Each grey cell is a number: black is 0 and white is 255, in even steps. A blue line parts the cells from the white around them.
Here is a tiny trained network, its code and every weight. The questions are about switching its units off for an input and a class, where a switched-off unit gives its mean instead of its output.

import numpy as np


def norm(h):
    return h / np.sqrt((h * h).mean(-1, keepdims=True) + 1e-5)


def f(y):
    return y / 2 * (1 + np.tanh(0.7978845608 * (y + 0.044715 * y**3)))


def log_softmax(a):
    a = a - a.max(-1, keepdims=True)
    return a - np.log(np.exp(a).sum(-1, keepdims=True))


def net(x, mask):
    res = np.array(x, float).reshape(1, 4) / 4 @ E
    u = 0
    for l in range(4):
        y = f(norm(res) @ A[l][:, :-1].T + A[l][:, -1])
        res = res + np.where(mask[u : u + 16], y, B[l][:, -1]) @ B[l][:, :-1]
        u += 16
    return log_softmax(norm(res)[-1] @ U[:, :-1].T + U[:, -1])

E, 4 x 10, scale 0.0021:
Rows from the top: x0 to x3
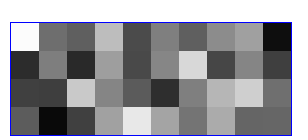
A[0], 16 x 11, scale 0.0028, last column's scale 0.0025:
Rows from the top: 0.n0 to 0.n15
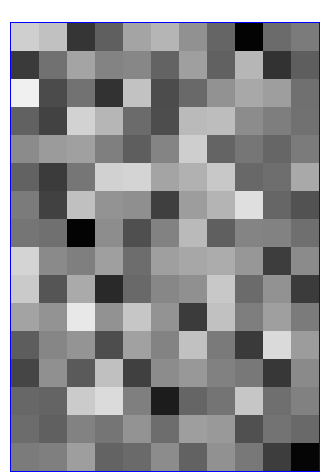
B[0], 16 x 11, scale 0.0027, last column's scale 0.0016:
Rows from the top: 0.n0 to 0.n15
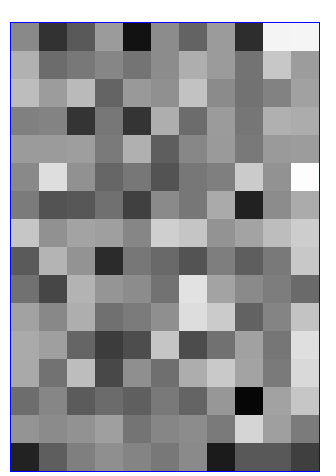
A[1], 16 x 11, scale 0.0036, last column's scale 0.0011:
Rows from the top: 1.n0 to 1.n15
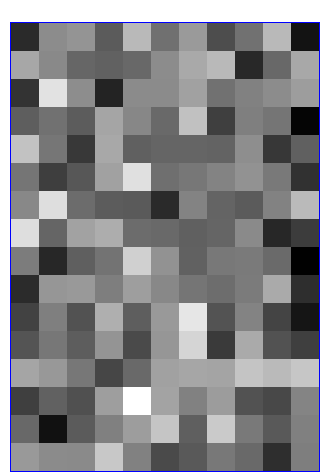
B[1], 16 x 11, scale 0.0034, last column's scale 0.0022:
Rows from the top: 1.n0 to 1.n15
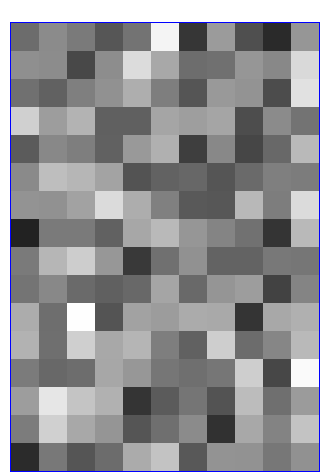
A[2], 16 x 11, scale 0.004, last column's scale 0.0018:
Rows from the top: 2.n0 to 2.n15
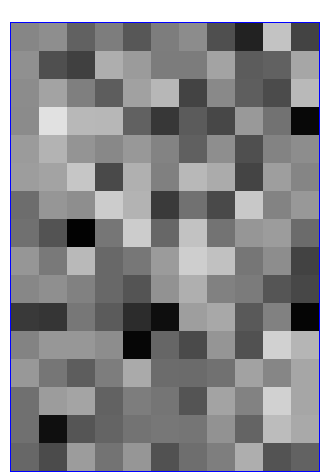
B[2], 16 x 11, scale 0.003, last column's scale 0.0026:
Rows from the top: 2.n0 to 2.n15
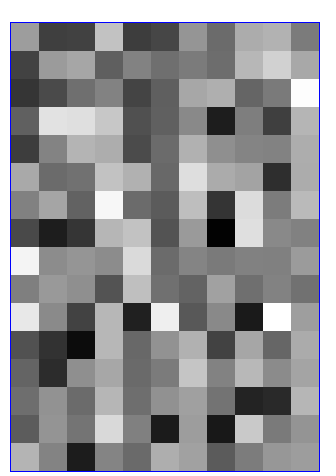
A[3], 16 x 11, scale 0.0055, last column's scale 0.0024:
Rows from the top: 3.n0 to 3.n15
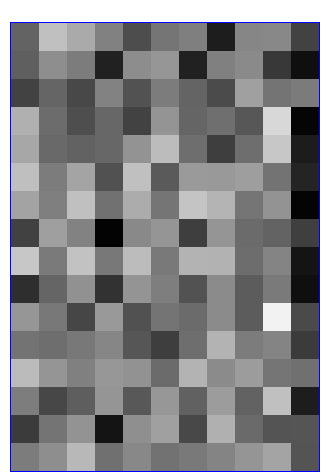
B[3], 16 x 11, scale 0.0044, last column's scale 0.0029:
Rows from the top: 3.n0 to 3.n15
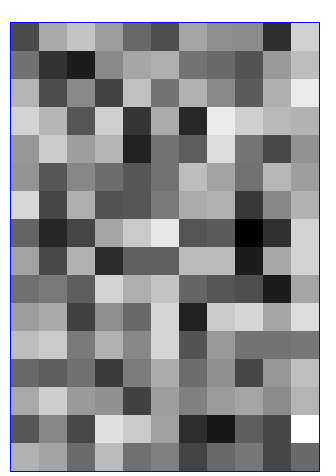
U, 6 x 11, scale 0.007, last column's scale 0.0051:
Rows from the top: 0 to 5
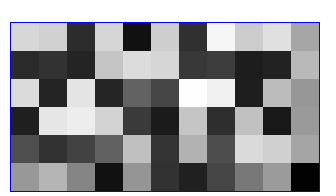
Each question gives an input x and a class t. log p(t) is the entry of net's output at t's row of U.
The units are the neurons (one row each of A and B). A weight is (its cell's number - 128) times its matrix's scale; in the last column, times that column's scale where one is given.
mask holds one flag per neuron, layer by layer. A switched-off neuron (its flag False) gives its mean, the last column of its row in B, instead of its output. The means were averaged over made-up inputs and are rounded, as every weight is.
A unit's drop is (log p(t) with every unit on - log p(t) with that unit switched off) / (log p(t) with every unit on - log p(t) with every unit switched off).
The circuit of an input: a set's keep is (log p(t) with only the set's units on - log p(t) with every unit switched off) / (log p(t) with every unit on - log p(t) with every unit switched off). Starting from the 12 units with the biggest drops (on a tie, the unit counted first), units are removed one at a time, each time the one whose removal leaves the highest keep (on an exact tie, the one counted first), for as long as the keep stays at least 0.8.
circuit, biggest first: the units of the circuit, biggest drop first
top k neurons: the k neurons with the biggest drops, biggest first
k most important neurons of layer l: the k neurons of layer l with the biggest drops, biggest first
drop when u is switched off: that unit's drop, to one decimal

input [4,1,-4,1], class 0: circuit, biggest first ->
[0.n0, 3.n10]
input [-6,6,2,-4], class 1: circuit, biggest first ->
[1.n0, 1.n2]
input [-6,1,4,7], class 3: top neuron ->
[1.n13]
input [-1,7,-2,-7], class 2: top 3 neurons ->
[1.n10, 0.n5, 1.n11]
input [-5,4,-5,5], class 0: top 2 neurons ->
[0.n0, 1.n7]
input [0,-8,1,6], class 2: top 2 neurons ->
[0.n10, 0.n2]
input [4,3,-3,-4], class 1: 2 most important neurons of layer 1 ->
[1.n7, 1.n14]
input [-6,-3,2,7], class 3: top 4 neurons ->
[1.n13, 1.n14, 0.n8, 1.n5]
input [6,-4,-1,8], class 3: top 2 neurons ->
[1.n14, 1.n13]
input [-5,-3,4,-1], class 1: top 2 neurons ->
[0.n0, 1.n0]
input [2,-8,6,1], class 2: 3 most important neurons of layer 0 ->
[0.n10, 0.n2, 0.n0]
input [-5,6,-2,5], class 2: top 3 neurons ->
[1.n10, 0.n8, 1.n11]
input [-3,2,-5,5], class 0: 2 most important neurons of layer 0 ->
[0.n0, 0.n11]
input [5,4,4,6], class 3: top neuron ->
[1.n14]
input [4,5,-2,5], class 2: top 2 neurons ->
[1.n10, 0.n7]
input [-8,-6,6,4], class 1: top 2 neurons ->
[1.n0, 0.n0]
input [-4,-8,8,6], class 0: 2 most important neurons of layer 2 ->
[2.n10, 2.n11]
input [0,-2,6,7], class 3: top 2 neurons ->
[1.n14, 0.n0]
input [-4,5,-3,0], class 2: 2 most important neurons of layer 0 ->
[0.n8, 0.n7]
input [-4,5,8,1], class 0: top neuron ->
[2.n10]
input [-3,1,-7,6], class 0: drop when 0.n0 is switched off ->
1.7
